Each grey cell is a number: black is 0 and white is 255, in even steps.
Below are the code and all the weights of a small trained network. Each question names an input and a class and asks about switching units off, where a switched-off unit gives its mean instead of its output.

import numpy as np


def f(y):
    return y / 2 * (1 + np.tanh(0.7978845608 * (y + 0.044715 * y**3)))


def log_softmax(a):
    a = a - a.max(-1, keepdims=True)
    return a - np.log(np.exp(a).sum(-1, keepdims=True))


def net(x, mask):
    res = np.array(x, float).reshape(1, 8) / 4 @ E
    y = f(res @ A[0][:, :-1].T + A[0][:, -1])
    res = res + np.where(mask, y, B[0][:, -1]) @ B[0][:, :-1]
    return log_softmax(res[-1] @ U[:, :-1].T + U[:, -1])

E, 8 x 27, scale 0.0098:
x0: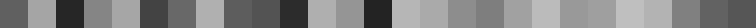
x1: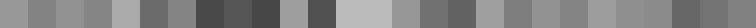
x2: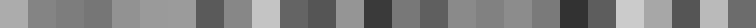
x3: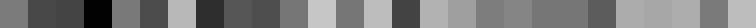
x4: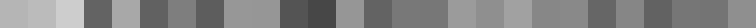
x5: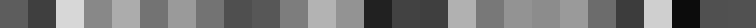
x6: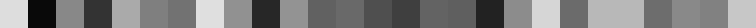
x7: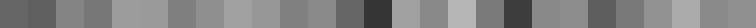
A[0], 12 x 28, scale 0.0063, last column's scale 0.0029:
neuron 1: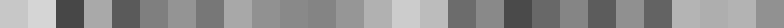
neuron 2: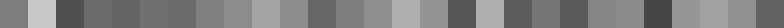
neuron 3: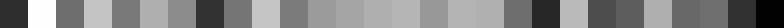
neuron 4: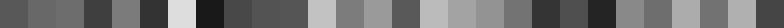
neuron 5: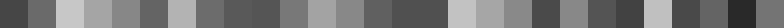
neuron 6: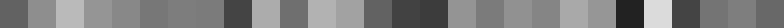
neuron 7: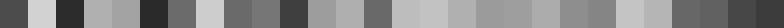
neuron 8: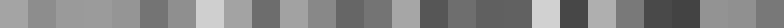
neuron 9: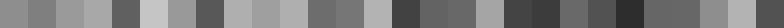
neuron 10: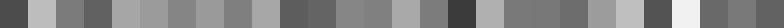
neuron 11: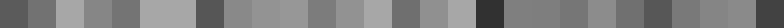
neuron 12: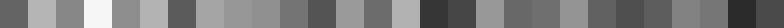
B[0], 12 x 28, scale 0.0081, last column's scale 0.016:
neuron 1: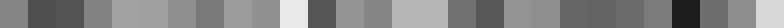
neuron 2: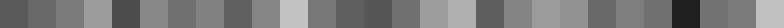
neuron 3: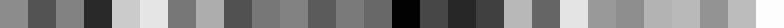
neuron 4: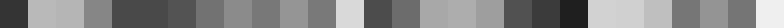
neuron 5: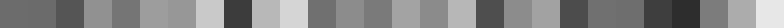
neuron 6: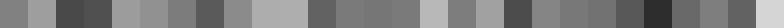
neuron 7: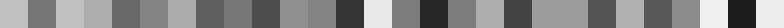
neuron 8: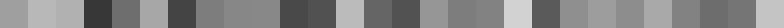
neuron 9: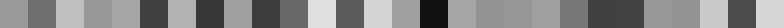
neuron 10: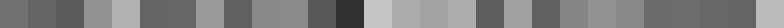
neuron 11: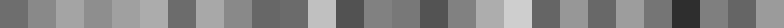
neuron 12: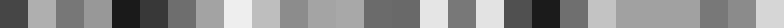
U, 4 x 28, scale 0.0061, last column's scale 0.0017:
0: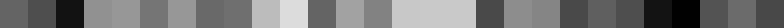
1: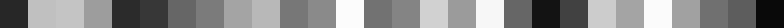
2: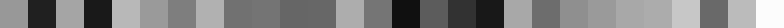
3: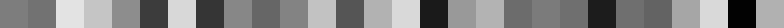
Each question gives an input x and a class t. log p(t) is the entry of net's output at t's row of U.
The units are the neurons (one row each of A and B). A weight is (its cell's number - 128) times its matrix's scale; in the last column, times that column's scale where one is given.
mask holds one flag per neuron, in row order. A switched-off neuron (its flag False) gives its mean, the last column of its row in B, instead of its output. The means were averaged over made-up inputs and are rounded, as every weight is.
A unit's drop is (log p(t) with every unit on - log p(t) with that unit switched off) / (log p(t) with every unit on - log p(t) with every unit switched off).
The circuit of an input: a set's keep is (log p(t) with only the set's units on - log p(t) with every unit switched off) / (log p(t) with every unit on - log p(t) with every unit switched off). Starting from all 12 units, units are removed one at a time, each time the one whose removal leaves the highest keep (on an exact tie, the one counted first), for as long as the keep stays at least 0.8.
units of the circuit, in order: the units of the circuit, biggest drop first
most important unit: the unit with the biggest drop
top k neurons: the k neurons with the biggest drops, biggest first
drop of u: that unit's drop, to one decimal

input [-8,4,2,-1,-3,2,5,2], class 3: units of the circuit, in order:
[neuron 9]
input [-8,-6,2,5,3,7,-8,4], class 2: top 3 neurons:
[neuron 3; neuron 7; neuron 1]
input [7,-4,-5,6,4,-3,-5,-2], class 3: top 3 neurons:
[neuron 7; neuron 12; neuron 8]
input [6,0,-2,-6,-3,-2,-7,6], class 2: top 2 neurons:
[neuron 3; neuron 4]
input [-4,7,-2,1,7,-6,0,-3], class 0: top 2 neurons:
[neuron 1; neuron 7]
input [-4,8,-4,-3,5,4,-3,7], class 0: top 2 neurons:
[neuron 5; neuron 7]
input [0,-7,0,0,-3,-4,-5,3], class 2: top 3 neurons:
[neuron 3; neuron 5; neuron 6]
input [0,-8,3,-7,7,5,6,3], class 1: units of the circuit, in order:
[neuron 3; neuron 8]
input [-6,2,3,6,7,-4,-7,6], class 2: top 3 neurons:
[neuron 3; neuron 12; neuron 7]
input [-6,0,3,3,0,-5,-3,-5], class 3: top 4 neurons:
[neuron 9; neuron 5; neuron 6; neuron 11]
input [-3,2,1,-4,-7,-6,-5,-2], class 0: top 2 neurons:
[neuron 1; neuron 2]
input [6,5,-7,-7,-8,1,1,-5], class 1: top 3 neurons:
[neuron 12; neuron 9; neuron 8]
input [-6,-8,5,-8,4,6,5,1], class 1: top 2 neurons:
[neuron 12; neuron 8]
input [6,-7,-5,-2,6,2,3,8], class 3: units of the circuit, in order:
[neuron 7]
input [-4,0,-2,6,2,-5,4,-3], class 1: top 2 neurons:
[neuron 4; neuron 3]
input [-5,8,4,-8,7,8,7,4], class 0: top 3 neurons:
[neuron 5; neuron 4; neuron 6]
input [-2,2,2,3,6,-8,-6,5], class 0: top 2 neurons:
[neuron 1; neuron 2]
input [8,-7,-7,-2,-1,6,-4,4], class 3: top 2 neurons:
[neuron 7; neuron 1]
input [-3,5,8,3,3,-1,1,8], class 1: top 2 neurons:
[neuron 7; neuron 3]
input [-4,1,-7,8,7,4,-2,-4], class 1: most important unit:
neuron 4
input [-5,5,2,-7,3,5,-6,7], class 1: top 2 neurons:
[neuron 12; neuron 1]
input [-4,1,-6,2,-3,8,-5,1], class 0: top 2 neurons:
[neuron 5; neuron 6]
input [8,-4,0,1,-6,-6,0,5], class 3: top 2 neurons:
[neuron 7; neuron 5]
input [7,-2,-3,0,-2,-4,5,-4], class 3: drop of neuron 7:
0.7
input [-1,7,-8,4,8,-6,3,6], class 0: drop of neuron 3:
0.1
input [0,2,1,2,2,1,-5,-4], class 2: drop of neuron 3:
0.9
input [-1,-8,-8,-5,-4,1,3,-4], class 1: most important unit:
neuron 3
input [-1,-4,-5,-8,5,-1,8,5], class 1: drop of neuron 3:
0.9
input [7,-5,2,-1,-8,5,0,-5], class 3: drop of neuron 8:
0.0
